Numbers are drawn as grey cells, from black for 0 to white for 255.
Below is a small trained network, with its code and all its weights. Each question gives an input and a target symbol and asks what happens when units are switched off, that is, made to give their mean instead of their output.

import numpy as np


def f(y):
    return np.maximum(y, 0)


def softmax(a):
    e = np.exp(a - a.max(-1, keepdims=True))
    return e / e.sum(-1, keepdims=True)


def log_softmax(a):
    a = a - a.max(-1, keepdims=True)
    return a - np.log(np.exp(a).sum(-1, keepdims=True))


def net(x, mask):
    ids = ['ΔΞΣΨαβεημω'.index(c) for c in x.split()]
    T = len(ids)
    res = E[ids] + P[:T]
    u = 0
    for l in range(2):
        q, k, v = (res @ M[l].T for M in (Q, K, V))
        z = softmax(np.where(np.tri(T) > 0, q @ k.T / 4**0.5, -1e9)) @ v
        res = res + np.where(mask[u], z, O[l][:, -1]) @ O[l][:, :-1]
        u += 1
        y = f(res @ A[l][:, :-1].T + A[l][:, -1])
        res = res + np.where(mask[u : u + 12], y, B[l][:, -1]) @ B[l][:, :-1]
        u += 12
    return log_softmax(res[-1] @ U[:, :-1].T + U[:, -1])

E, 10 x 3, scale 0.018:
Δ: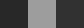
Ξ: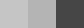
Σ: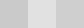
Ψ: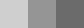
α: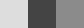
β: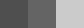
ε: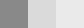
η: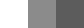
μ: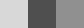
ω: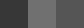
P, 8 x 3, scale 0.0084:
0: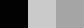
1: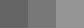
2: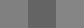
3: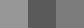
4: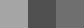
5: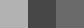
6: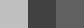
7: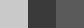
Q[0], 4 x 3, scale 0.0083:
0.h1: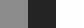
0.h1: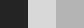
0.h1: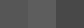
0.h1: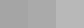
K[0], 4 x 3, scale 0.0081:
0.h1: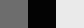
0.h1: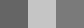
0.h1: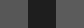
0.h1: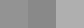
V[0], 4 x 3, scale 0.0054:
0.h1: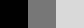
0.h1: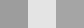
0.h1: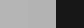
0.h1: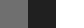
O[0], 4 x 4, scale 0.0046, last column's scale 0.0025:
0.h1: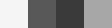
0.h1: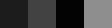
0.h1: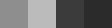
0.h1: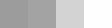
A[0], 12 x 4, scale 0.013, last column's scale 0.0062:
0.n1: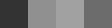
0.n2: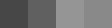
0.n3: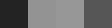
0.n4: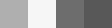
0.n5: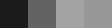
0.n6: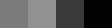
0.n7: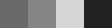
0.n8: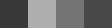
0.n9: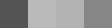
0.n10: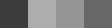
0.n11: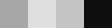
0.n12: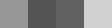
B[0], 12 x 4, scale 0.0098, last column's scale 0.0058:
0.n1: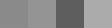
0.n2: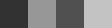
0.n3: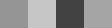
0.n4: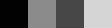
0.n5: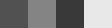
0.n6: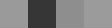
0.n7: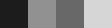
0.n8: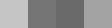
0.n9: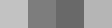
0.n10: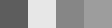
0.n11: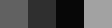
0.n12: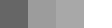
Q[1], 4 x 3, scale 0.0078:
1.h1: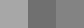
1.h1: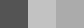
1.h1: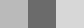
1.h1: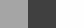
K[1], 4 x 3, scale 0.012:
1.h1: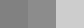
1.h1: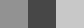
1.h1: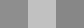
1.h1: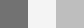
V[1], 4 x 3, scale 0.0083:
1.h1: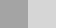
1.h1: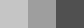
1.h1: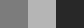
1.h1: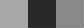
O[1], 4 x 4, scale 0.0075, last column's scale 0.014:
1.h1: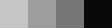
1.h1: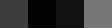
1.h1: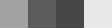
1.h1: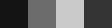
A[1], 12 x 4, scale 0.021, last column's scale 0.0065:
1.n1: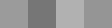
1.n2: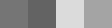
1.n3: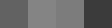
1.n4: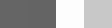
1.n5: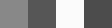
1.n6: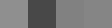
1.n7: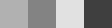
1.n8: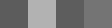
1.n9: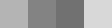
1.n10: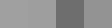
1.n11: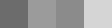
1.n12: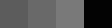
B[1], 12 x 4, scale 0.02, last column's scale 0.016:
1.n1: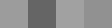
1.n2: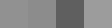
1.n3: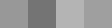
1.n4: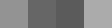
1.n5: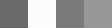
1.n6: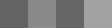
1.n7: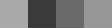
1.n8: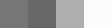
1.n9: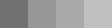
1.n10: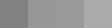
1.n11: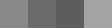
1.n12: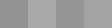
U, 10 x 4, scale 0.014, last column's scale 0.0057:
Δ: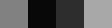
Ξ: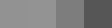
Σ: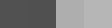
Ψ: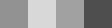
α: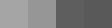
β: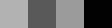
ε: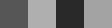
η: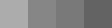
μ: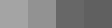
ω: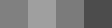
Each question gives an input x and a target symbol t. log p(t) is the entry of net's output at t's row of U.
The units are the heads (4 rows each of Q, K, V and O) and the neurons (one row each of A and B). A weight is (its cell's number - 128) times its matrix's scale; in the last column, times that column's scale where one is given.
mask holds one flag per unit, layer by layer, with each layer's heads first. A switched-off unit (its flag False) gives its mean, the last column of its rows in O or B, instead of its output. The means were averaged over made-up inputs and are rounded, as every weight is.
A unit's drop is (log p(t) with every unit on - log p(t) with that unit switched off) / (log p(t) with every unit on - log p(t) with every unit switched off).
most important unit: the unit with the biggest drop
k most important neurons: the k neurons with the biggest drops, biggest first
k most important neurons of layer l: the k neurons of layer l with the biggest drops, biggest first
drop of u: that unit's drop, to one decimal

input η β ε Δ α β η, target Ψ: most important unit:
0.n7
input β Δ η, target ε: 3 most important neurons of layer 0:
(0.n4, 0.n8, 0.n3)
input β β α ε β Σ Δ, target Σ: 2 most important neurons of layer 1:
(1.n4, 1.n12)
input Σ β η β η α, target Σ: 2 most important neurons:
(0.n10, 0.n11)
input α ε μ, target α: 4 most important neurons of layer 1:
(1.n5, 1.n7, 1.n4, 1.n8)
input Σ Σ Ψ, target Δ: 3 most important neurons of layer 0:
(0.n9, 0.n11, 0.n12)
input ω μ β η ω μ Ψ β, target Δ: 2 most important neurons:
(0.n5, 1.n4)
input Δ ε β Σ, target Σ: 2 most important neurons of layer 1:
(1.n12, 1.n4)
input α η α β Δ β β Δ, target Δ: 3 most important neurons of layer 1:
(1.n5, 1.n9, 1.n10)
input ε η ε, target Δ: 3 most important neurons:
(0.n11, 1.n5, 1.n9)
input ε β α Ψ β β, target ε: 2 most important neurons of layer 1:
(1.n5, 1.n4)
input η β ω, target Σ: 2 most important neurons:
(1.n8, 1.n4)
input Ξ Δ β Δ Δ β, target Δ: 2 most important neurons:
(0.n5, 0.n2)
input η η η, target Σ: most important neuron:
(0.n4)
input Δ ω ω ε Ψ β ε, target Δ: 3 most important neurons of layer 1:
(1.n9, 1.n5, 1.n10)
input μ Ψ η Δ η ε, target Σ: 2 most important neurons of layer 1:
(1.n8, 1.n4)
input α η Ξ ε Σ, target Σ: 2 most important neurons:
(0.n4, 1.n12)
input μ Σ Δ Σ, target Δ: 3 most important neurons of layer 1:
(1.n9, 1.n5, 1.n10)
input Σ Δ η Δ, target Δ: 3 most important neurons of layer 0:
(0.n6, 0.n8, 0.n7)
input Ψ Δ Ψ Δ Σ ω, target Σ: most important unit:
1.h1
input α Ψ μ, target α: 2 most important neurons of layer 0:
(0.n5, 0.n3)
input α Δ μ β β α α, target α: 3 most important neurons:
(1.n5, 1.n7, 0.n6)
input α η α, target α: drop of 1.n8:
0.2
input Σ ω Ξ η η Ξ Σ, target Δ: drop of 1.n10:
0.1
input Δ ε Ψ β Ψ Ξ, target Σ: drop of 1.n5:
0.1
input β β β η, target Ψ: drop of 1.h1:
0.2
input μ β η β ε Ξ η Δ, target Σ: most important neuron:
(1.n8)
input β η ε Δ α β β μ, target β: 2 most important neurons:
(1.n7, 0.n10)
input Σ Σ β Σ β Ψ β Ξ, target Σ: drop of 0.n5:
-0.1
